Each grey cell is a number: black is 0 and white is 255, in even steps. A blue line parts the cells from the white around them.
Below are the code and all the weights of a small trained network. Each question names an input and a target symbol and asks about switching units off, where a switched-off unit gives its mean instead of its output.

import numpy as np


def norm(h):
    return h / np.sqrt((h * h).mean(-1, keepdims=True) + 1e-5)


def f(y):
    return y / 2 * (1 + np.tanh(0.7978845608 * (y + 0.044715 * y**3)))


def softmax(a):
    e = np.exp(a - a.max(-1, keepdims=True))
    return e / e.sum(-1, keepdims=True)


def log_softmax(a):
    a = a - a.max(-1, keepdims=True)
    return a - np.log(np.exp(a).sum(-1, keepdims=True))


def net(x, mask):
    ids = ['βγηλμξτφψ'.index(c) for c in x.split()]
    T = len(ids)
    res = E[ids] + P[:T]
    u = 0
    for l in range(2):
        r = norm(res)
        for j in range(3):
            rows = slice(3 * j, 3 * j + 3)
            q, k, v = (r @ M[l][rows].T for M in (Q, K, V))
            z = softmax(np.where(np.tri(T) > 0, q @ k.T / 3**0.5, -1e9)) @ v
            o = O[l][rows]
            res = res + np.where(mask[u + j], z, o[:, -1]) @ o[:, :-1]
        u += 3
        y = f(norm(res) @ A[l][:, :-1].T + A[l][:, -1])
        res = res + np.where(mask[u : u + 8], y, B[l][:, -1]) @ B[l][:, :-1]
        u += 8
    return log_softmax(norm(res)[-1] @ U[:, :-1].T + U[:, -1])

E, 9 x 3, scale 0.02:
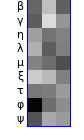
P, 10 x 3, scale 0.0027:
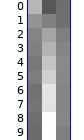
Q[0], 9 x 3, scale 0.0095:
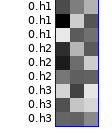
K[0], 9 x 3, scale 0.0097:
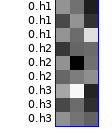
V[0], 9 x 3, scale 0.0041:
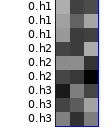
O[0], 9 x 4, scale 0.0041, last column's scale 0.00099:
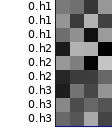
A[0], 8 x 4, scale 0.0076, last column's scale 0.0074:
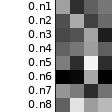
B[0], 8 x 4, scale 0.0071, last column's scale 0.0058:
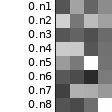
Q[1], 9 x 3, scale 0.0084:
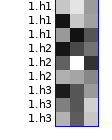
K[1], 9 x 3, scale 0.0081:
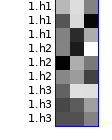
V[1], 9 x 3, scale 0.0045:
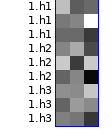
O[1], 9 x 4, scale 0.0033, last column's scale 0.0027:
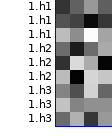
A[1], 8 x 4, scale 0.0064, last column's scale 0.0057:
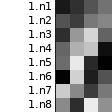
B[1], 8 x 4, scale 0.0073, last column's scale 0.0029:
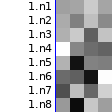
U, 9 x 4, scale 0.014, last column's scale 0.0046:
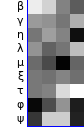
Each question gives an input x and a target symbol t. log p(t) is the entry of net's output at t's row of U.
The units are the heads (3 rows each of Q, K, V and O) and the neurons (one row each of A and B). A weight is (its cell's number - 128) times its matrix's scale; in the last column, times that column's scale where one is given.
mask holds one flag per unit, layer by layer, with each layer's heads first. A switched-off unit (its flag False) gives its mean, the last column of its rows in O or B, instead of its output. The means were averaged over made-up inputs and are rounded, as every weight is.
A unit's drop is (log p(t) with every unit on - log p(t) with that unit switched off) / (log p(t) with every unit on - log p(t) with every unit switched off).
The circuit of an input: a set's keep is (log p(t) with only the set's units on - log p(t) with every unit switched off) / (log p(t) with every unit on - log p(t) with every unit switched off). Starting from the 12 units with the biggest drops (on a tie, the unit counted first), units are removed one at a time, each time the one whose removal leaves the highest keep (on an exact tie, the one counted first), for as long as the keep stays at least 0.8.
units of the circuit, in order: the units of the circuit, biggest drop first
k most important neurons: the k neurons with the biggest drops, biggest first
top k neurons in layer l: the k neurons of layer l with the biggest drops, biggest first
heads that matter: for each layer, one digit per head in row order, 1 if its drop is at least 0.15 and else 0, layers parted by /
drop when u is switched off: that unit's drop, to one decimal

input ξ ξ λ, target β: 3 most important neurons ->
(0.n8; 1.n6; 0.n1)
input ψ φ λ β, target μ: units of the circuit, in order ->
(1.n6; 1.n5)
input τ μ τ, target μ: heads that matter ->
100 / 010
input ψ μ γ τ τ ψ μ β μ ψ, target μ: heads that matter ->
110 / 000
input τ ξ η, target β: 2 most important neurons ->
(0.n8; 1.n6)
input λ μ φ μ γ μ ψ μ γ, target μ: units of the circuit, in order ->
(1.n6; 0.h1; 0.h2; 0.n8)
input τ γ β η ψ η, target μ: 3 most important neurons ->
(0.n8; 1.n1; 0.n2)
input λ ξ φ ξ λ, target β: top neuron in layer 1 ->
(1.n6)
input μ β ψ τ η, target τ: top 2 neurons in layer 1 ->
(1.n6; 1.n8)
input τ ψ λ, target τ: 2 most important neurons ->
(1.n6; 0.n5)
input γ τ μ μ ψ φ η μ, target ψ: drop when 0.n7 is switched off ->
0.7
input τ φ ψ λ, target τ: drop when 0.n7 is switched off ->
-0.1
